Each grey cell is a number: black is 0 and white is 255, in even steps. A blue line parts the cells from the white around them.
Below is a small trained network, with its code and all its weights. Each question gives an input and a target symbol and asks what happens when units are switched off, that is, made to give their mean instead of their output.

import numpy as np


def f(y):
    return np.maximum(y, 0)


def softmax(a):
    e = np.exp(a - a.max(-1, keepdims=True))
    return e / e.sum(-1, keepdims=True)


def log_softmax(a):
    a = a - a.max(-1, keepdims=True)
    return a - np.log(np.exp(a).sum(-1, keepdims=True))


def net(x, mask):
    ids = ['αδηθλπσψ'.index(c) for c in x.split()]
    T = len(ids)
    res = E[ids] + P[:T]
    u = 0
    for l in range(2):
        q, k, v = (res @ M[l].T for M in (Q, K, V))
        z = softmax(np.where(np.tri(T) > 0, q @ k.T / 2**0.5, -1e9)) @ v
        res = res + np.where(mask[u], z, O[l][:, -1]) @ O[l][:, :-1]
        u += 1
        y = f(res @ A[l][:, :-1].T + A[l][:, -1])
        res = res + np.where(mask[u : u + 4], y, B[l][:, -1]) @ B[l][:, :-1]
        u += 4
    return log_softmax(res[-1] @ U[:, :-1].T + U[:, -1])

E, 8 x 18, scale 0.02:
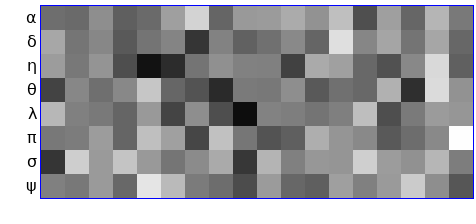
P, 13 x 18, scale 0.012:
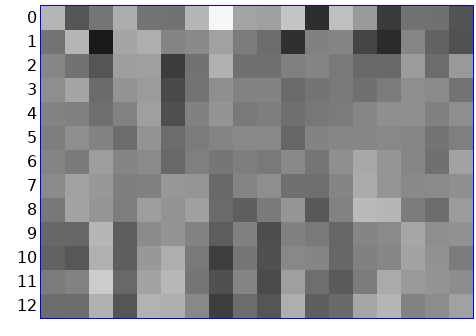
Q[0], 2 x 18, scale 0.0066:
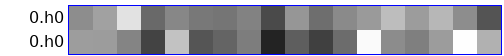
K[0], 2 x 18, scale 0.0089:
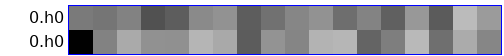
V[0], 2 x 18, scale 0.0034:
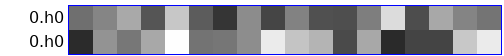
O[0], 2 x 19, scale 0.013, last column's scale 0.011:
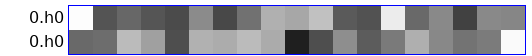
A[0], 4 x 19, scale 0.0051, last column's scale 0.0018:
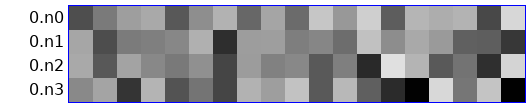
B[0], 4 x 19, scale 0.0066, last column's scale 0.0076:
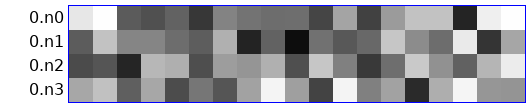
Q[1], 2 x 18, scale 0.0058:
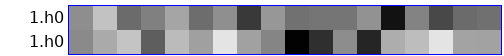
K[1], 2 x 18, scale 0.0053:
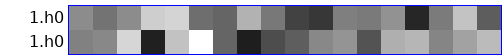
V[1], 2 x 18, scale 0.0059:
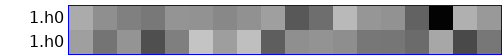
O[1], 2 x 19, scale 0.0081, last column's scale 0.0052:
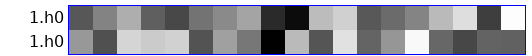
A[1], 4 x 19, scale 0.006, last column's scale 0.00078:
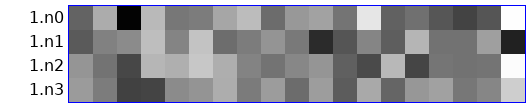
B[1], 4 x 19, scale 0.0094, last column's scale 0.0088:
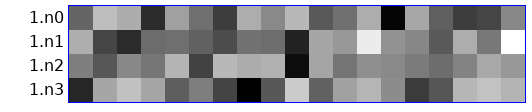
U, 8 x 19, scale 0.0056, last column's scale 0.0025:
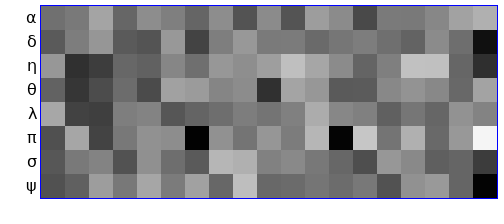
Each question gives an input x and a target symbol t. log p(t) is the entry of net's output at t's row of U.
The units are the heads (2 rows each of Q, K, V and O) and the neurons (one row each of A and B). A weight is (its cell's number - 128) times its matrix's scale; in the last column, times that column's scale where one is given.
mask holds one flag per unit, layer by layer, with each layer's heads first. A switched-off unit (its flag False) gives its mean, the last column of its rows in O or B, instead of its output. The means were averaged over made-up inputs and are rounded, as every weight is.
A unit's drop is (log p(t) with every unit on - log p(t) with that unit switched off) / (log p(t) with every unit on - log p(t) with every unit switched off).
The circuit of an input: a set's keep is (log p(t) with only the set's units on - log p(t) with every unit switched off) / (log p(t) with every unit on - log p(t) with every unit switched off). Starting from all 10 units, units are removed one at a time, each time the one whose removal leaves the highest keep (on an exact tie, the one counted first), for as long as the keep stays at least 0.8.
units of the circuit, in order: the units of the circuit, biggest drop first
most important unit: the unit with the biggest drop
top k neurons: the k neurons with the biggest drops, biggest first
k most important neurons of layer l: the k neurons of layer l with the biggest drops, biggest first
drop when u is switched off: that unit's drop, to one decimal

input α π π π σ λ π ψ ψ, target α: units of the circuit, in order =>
[0.h0]
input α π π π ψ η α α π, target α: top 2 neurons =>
[0.n2 0.n1]
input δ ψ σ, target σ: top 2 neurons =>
[1.n0 1.n2]
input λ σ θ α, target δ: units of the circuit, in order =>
[1.h0 1.n3]
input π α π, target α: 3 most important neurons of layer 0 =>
[0.n2 0.n3 0.n1]
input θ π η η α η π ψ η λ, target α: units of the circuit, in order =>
[0.h0 0.n2]
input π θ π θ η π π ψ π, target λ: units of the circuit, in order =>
[1.h0 1.n1]
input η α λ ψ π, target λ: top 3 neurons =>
[1.n1 0.n0 0.n3]
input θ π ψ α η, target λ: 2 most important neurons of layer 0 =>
[0.n3 0.n0]
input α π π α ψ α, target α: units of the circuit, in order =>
[0.h0 1.n3 0.n0]
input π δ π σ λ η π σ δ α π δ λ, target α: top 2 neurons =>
[0.n2 1.n1]
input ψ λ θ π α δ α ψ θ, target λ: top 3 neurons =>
[1.n1 0.n2 0.n0]
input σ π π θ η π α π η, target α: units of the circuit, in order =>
[0.h0 0.n2]
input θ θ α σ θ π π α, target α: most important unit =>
0.n0
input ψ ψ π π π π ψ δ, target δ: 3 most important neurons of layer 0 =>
[0.n1 0.n0 0.n3]
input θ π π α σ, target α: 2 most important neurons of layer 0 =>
[0.n2 0.n1]
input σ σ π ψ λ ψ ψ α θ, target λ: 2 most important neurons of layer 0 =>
[0.n1 0.n3]
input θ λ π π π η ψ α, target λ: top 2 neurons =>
[0.n0 1.n1]
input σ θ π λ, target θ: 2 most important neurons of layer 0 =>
[0.n0 0.n2]
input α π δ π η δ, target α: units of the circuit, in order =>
[0.h0]
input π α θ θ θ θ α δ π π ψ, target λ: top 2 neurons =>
[1.n1 0.n0]
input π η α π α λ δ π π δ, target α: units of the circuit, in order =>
[0.h0 0.n2]
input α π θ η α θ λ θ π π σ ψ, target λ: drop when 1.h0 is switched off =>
1.0
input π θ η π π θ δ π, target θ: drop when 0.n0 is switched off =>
0.2
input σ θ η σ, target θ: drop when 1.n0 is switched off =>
0.0
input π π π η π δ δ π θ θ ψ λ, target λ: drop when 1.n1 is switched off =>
0.1
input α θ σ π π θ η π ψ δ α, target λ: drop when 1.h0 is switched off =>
0.6
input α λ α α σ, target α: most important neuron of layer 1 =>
[1.n0]
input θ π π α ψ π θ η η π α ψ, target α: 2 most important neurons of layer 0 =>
[0.n2 0.n0]
